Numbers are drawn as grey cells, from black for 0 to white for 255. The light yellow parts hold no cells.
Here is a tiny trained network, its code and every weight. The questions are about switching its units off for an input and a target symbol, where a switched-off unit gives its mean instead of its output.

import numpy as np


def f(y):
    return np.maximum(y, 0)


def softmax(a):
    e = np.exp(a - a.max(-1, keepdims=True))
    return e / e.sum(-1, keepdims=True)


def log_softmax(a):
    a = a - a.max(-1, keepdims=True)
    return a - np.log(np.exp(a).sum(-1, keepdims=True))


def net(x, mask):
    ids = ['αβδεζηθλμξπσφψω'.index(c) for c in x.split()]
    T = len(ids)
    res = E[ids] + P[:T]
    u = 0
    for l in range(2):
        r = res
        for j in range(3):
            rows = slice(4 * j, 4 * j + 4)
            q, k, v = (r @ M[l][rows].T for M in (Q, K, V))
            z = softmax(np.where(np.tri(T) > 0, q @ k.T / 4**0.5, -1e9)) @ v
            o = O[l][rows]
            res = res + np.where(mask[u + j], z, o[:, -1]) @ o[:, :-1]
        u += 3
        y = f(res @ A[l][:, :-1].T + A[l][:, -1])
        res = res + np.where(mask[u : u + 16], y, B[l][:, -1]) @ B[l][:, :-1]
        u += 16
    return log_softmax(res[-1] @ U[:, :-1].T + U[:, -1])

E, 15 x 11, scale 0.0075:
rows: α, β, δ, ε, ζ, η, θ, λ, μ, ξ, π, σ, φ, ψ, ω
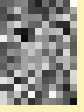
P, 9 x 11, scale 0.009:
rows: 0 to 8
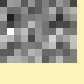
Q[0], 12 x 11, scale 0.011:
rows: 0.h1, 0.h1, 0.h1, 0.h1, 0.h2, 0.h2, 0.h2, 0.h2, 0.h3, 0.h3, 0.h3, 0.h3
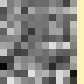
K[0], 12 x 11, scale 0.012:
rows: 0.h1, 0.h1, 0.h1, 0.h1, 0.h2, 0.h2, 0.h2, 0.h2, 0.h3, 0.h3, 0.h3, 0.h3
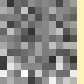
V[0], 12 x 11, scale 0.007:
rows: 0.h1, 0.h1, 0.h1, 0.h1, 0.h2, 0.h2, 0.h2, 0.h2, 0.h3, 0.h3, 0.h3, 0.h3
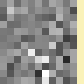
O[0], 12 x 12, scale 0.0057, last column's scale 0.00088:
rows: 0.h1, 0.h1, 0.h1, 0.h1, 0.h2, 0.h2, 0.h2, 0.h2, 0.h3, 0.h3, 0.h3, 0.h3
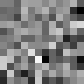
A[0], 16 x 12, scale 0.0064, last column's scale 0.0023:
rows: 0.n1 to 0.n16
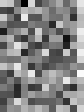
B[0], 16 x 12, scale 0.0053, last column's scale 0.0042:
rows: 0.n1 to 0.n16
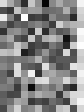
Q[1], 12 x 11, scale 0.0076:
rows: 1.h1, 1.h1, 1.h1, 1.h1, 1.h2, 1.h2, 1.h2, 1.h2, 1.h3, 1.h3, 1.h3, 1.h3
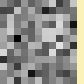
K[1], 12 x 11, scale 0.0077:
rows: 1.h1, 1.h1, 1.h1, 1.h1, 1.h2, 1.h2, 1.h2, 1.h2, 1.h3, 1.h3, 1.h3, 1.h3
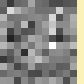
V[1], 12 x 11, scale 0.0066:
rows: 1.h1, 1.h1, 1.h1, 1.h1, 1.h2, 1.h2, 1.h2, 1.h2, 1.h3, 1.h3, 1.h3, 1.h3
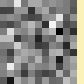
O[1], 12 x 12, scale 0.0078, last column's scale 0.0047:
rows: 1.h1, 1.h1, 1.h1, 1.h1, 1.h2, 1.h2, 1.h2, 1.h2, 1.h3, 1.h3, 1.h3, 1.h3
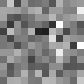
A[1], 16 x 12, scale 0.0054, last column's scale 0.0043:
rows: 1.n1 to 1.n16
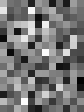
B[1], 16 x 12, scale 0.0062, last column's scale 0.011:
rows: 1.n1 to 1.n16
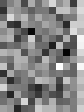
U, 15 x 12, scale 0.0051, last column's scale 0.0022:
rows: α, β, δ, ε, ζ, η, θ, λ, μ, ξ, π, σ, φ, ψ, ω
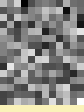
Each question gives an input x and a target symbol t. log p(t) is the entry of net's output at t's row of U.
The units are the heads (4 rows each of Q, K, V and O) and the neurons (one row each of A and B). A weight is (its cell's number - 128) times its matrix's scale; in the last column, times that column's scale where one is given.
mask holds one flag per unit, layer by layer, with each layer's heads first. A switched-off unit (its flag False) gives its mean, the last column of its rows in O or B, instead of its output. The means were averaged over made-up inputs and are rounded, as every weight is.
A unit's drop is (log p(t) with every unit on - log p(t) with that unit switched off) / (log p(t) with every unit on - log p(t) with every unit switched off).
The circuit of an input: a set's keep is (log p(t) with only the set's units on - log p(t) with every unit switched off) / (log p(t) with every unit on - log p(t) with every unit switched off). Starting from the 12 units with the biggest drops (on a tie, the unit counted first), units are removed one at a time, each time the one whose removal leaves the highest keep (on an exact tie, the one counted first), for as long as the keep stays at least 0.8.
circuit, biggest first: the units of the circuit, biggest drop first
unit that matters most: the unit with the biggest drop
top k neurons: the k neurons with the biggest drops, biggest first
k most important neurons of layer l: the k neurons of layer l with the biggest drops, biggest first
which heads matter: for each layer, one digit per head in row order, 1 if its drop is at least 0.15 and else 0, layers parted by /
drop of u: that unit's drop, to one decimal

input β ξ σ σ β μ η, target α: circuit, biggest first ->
0.n8; 1.n4
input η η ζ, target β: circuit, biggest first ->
0.h2; 0.n6; 1.n6
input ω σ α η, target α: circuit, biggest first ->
0.n8; 0.h2
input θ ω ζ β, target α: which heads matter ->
100 / 110
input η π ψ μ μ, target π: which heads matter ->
101 / 010
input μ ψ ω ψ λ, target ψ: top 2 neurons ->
0.n1; 0.n16
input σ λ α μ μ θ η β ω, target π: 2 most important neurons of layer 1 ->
1.n15; 1.n2
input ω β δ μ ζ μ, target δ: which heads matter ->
001 / 010
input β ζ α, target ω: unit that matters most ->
0.h3
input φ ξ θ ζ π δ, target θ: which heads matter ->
010 / 110
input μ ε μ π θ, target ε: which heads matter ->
101 / 010
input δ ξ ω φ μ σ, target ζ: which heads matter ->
000 / 001
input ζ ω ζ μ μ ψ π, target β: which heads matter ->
010 / 100
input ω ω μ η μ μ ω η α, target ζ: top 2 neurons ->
0.n13; 1.n12
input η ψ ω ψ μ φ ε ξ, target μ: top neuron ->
0.n16
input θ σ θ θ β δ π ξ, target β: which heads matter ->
001 / 011
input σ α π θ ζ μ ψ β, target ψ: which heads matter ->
000 / 110
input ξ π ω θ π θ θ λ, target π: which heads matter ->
001 / 010
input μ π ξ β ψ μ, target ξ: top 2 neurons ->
0.n14; 1.n10
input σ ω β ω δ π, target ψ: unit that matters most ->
1.h1
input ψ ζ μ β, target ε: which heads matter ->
000 / 110
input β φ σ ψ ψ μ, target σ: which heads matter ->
001 / 110
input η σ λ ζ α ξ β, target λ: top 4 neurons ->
1.n7; 1.n10; 1.n6; 0.n8
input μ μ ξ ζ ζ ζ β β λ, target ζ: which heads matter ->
011 / 001
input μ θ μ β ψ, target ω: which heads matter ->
000 / 010
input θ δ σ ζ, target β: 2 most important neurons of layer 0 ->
0.n6; 0.n3
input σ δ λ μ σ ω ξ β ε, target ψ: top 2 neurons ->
1.n7; 0.n1
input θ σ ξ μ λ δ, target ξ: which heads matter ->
011 / 110
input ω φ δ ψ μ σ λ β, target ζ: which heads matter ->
100 / 001
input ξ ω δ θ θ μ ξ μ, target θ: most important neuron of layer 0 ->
0.n16
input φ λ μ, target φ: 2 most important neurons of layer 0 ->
0.n7; 0.n15
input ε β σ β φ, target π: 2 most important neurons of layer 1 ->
1.n10; 1.n16
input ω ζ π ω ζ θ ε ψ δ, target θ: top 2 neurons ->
0.n16; 0.n12
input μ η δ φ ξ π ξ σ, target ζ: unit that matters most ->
0.n1
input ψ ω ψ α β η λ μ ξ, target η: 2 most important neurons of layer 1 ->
1.n4; 1.n5
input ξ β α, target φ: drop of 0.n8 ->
0.1
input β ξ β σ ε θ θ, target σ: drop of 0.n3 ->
0.2
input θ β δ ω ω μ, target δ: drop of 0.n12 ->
0.1
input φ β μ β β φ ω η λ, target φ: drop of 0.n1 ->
0.0
